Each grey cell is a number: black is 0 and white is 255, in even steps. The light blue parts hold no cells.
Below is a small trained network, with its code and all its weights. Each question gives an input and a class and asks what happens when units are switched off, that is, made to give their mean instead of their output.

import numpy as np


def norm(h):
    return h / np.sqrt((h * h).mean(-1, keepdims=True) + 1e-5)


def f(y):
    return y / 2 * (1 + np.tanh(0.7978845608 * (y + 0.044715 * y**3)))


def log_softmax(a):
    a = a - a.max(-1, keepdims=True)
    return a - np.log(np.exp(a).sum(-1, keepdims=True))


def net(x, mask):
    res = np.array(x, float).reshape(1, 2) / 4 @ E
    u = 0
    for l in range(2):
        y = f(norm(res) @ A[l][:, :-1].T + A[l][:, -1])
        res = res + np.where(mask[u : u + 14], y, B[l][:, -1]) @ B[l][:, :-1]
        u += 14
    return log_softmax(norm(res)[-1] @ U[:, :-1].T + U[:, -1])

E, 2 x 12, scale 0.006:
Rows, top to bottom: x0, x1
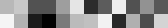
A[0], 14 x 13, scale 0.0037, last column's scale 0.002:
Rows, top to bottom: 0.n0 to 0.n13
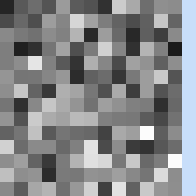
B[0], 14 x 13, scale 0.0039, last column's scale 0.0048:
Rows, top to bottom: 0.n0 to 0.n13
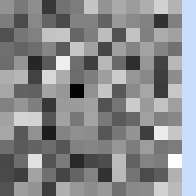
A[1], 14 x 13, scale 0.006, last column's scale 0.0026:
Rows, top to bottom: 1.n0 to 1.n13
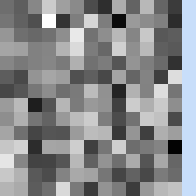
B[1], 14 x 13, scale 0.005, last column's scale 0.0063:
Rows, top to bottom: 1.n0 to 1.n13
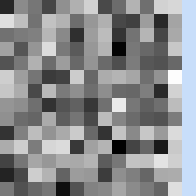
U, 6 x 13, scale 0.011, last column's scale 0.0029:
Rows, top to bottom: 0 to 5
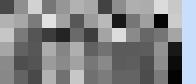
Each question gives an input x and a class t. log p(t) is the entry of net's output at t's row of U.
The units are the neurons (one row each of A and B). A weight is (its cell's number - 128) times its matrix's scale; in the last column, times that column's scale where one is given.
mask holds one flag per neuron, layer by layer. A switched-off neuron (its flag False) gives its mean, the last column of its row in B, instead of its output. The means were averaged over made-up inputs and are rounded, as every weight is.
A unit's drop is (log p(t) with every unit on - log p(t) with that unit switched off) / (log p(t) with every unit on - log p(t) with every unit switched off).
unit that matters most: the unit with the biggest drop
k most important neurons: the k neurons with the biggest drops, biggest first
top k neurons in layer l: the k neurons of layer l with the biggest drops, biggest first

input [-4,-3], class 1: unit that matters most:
0.n11
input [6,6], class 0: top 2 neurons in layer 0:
(0.n4; 0.n5)
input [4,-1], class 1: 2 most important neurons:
(0.n11; 1.n10)
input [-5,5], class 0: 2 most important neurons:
(1.n9; 0.n6)
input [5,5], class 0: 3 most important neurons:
(1.n11; 1.n12; 0.n4)
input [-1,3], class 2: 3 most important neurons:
(0.n11; 0.n12; 0.n9)
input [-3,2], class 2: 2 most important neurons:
(0.n11; 1.n10)
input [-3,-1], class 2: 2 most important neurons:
(0.n4; 1.n10)
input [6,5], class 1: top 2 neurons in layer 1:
(1.n10; 1.n0)
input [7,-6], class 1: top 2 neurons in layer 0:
(0.n11; 0.n12)
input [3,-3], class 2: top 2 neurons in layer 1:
(1.n11; 1.n9)
